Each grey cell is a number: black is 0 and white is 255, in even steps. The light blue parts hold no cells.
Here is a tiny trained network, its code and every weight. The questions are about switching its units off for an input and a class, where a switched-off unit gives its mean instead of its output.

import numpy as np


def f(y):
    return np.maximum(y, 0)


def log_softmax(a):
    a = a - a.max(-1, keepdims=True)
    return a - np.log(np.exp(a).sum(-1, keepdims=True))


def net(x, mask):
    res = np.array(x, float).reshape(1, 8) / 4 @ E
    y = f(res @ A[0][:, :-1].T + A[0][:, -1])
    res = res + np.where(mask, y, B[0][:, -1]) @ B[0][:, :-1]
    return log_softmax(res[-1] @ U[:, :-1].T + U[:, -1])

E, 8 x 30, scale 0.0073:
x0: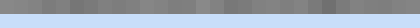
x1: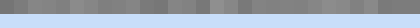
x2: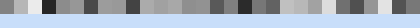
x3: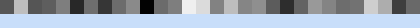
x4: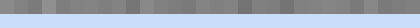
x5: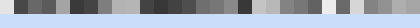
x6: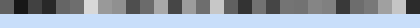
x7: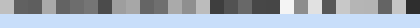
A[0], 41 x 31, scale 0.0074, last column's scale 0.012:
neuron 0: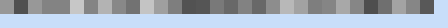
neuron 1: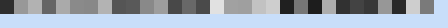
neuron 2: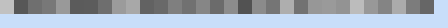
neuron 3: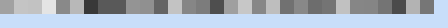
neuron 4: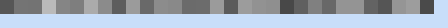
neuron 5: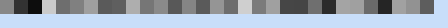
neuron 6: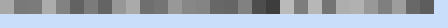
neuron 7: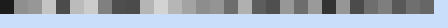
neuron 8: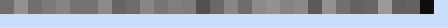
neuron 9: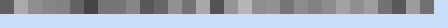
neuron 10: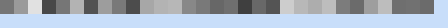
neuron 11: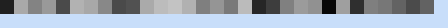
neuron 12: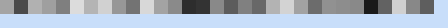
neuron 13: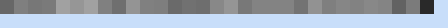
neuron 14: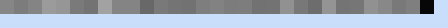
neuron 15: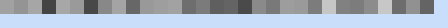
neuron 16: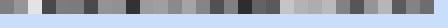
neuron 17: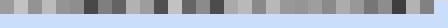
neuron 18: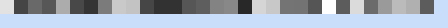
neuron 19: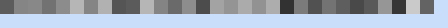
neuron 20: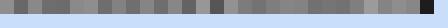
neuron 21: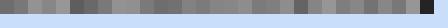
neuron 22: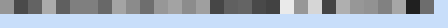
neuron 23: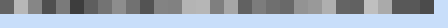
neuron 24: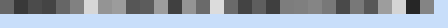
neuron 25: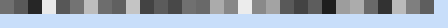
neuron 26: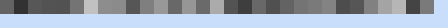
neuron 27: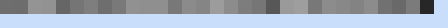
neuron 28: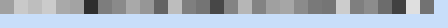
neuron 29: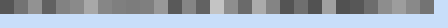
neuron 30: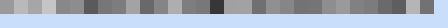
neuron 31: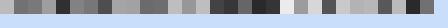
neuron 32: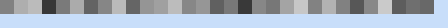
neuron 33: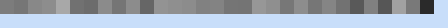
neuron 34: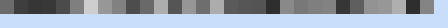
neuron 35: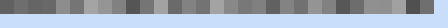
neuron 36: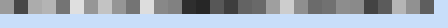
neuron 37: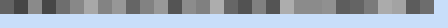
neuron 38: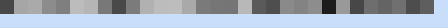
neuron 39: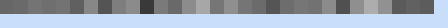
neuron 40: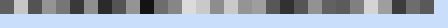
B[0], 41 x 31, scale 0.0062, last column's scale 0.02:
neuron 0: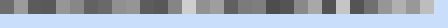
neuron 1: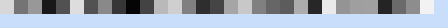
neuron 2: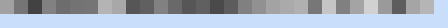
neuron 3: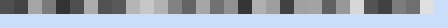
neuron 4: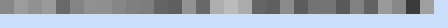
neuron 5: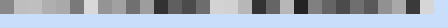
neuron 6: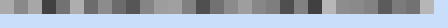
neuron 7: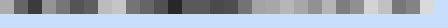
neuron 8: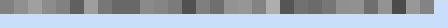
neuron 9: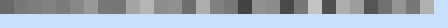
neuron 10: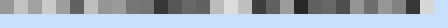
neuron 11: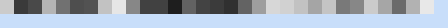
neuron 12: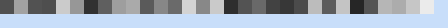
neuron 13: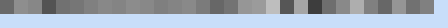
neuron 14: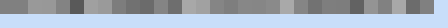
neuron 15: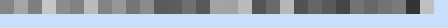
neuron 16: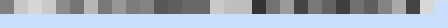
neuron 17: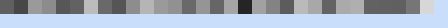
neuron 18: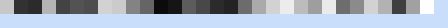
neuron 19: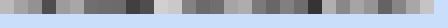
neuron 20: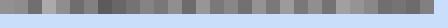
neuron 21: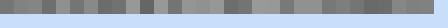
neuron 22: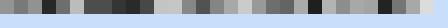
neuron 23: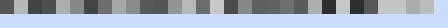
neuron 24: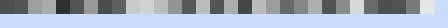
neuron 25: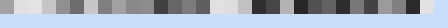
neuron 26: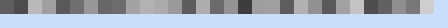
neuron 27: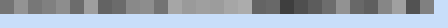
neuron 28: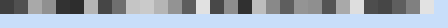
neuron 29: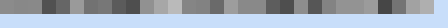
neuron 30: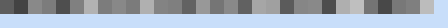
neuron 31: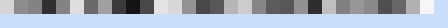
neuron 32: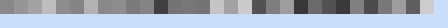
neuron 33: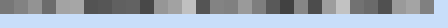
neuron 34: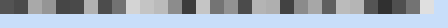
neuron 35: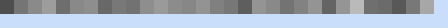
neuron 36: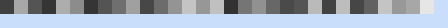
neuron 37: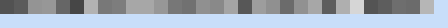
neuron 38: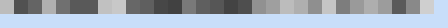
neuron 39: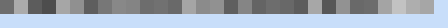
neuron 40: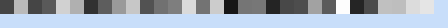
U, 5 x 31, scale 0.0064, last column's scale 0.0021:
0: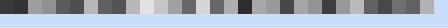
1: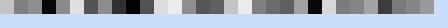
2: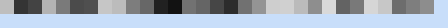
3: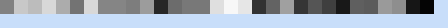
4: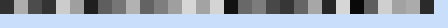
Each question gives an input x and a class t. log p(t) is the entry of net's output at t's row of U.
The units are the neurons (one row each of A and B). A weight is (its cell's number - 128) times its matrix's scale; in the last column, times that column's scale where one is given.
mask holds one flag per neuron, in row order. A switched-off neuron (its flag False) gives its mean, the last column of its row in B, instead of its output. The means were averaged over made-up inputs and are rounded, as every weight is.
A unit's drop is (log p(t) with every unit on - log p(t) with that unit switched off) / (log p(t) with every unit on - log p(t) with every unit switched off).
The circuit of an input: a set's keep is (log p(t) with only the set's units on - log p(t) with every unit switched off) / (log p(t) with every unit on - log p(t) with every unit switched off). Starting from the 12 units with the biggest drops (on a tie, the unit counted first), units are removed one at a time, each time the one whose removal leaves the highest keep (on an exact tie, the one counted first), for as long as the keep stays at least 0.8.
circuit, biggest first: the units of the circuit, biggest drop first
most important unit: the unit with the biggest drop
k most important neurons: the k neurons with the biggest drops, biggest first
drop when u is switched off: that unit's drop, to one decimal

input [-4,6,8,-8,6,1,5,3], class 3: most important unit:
neuron 10
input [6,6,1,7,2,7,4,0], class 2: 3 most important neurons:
neuron 18; neuron 12; neuron 36
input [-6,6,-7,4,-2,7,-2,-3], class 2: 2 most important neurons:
neuron 18; neuron 16
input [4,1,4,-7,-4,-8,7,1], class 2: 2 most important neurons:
neuron 11; neuron 7
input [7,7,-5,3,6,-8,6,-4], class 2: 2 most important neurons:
neuron 11; neuron 7
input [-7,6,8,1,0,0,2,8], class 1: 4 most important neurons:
neuron 31; neuron 22; neuron 25; neuron 5
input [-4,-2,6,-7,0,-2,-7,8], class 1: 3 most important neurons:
neuron 31; neuron 22; neuron 6
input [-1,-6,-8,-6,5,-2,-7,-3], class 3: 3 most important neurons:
neuron 25; neuron 5; neuron 4
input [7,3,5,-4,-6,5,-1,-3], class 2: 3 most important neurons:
neuron 18; neuron 25; neuron 5
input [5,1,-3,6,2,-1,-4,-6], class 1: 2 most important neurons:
neuron 1; neuron 12
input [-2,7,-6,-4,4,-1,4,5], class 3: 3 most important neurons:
neuron 25; neuron 5; neuron 1
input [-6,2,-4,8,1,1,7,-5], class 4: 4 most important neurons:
neuron 40; neuron 23; neuron 39; neuron 28
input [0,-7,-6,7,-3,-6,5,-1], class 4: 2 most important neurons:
neuron 40; neuron 18
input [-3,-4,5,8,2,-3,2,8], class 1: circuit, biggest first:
neuron 31
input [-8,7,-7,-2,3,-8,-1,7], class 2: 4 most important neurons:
neuron 11; neuron 7; neuron 38; neuron 1
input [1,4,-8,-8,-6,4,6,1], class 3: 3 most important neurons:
neuron 25; neuron 5; neuron 40
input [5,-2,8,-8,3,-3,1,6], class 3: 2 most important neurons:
neuron 10; neuron 16
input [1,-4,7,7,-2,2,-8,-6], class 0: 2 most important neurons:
neuron 28; neuron 3
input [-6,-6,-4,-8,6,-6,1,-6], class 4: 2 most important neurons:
neuron 12; neuron 36
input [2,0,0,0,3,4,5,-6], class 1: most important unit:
neuron 1
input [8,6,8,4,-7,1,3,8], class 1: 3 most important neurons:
neuron 31; neuron 22; neuron 25
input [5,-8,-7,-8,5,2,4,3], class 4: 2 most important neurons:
neuron 12; neuron 36
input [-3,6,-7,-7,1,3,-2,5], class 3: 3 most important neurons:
neuron 25; neuron 5; neuron 40
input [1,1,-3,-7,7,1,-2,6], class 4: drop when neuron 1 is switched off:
0.5
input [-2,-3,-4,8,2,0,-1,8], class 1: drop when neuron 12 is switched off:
0.2
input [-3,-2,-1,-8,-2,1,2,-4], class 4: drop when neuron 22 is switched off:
0.0
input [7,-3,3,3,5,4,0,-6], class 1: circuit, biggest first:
neuron 1
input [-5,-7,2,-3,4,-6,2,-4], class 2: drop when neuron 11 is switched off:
0.1
